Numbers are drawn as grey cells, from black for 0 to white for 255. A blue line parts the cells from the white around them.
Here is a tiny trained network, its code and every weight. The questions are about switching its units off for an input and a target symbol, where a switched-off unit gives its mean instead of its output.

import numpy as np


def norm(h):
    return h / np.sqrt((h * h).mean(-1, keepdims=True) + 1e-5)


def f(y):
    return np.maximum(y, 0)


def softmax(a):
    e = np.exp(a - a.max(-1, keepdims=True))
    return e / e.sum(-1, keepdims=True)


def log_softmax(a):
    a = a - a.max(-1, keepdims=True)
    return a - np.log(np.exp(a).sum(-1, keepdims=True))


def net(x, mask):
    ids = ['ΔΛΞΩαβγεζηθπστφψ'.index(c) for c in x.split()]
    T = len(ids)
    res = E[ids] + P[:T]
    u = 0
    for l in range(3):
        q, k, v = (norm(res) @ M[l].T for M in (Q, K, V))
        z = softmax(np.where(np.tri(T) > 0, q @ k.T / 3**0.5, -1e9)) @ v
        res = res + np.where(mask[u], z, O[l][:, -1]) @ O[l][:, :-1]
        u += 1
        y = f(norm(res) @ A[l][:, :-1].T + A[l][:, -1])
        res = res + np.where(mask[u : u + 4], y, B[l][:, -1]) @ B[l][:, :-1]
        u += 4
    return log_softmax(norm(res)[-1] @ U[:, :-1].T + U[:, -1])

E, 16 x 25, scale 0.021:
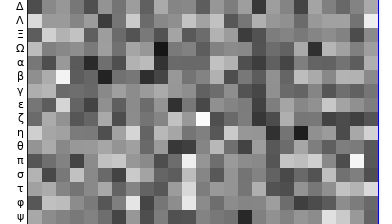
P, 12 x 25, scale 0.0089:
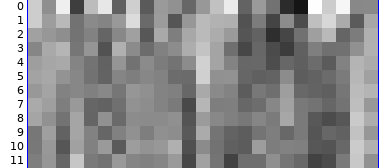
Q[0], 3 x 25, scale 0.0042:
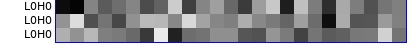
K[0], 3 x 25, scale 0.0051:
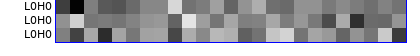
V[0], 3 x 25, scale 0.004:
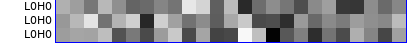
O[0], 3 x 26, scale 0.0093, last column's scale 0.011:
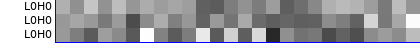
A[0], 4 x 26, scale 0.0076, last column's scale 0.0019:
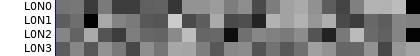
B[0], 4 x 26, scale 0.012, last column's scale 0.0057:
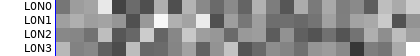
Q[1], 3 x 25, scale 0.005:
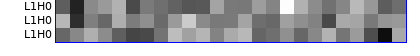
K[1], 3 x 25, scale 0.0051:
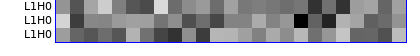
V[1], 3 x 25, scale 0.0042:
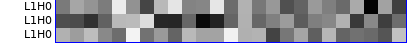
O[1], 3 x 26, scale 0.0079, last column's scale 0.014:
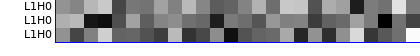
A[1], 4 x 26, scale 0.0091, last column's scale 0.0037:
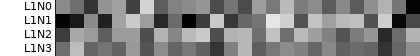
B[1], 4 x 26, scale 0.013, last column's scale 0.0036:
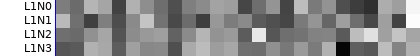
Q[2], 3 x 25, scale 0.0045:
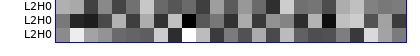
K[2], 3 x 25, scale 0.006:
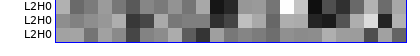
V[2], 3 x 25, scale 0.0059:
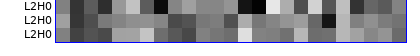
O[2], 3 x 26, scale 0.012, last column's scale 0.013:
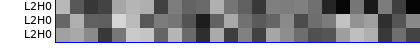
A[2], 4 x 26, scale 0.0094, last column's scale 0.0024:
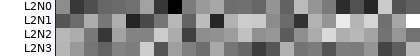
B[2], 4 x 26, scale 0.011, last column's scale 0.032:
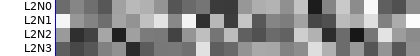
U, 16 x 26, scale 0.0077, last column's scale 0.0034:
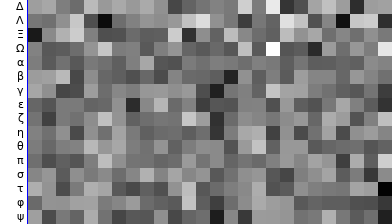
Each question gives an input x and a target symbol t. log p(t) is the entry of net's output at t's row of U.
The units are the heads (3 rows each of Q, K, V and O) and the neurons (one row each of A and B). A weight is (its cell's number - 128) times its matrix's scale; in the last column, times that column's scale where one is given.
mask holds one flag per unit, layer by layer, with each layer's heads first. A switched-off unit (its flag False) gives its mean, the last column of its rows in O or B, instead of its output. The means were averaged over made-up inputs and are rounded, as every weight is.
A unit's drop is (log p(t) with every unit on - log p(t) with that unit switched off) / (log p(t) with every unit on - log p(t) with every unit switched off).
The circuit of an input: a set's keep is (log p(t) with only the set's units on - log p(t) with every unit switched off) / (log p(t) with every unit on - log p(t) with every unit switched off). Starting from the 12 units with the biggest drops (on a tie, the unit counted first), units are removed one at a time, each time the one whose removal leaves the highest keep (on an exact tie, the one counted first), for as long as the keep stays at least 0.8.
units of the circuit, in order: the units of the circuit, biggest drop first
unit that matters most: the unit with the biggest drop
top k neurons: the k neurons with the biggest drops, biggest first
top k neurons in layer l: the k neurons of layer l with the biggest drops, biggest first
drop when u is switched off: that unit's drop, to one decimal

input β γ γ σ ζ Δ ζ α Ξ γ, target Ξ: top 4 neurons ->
L2N1, L1N0, L2N0, L1N3
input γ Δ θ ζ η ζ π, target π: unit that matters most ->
L1N1
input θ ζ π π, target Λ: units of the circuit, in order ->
L1N1, L2N1
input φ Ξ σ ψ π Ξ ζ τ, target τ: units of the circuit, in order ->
L2N1, L2H0, L1N1
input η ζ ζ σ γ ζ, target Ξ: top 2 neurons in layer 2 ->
L2N1, L2N0
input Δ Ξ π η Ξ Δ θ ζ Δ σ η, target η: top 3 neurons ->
L2N1, L1N1, L2N3
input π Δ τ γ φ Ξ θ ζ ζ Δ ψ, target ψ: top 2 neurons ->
L0N0, L2N1
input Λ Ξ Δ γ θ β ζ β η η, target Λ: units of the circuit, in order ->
L1N0, L2N1
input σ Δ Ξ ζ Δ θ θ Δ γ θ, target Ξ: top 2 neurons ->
L2N1, L1N0
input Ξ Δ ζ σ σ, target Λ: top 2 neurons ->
L1N0, L0N3
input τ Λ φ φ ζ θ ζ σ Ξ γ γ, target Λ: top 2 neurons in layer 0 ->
L0N3, L0N1
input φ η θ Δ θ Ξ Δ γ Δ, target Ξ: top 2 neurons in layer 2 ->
L2N1, L2N0
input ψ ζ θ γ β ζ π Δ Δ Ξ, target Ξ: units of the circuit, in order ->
L2N1, L2N3, L2H0, L1N1
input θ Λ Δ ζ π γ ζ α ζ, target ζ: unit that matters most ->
L1H0
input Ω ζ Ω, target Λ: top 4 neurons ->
L1N0, L1N1, L2N0, L0N0
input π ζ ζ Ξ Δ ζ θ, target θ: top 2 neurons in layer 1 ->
L1N1, L1N3
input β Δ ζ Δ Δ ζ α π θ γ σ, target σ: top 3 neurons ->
L0N1, L2N1, L1N1
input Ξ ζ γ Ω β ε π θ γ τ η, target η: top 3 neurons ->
L2N1, L2N3, L1N1
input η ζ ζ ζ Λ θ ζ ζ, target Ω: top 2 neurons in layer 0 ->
L0N3, L0N0
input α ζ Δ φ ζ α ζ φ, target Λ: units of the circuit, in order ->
L2H0
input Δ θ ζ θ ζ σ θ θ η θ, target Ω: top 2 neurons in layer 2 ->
L2N0, L2N1
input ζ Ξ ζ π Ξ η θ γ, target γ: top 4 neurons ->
L2N1, L2N3, L1N1, L0N0
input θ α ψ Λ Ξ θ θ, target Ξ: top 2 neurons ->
L1N3, L2N1
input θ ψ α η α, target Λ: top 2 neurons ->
L1N0, L2N0
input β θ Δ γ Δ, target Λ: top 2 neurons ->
L0N0, L1N1
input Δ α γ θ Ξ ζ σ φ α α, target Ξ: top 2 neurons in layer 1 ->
L1N0, L1N1
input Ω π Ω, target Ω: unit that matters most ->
L1H0
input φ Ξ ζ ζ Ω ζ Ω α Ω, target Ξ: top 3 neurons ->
L2N1, L1N0, L2N0
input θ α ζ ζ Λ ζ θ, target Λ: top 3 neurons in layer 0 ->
L0N0, L0N1, L0N2
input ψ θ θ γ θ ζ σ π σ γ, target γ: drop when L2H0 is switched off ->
0.9
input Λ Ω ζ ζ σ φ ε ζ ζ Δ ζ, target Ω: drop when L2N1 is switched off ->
0.4
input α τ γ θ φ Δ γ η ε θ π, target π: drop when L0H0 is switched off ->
0.2
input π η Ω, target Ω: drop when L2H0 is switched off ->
0.6
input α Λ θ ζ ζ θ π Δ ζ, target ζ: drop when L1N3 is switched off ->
0.0
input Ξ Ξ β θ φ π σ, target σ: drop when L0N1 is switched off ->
0.8
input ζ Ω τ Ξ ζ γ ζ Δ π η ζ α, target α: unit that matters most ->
L2N1
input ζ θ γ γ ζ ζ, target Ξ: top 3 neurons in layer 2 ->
L2N1, L2N0, L2N2
